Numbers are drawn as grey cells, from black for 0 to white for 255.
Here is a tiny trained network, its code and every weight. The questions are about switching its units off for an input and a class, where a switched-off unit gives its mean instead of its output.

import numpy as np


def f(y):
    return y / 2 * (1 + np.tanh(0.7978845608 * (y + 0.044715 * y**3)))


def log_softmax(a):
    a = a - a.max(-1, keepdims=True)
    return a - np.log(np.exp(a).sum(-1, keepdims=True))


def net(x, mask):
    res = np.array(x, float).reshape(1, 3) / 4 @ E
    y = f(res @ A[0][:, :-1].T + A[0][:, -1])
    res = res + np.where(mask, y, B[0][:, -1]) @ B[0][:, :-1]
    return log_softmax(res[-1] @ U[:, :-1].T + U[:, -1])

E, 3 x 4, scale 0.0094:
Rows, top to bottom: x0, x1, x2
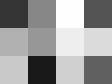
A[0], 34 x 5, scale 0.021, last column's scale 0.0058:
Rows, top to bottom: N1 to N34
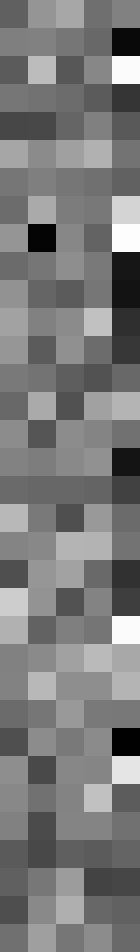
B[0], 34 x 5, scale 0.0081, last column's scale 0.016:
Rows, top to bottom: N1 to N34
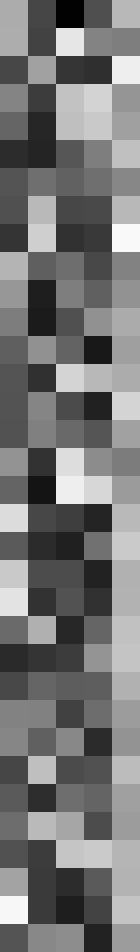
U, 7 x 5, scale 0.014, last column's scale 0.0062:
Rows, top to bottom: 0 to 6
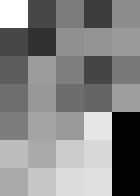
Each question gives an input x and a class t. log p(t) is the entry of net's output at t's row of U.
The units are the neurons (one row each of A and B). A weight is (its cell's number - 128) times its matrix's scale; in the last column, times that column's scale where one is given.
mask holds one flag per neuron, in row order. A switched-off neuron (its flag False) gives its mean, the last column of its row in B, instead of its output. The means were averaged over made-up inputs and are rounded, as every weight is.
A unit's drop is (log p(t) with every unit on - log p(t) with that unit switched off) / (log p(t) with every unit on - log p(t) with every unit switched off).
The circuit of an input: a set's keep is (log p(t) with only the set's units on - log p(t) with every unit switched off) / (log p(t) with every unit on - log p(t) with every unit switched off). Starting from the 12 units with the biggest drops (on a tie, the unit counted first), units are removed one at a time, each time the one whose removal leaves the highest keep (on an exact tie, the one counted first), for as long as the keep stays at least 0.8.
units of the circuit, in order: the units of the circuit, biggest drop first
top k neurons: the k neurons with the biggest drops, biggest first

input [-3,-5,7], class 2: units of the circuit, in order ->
(N9)
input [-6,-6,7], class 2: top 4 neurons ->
(N9 N28 N33 N23)
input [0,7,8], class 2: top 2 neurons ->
(N9 N28)
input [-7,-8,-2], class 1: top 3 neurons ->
(N14 N31 N18)
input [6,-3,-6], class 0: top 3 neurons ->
(N33 N21 N9)
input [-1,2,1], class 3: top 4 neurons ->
(N31 N14 N18 N5)
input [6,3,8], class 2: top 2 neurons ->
(N9 N28)
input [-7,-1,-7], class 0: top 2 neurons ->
(N22 N19)
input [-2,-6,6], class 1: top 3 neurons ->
(N31 N14 N18)
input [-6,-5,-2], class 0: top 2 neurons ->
(N19 N22)
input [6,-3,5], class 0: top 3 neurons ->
(N33 N32 N3)
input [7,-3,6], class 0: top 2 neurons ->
(N33 N32)
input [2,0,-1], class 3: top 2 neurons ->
(N19 N22)
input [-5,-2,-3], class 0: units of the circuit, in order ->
(N22)
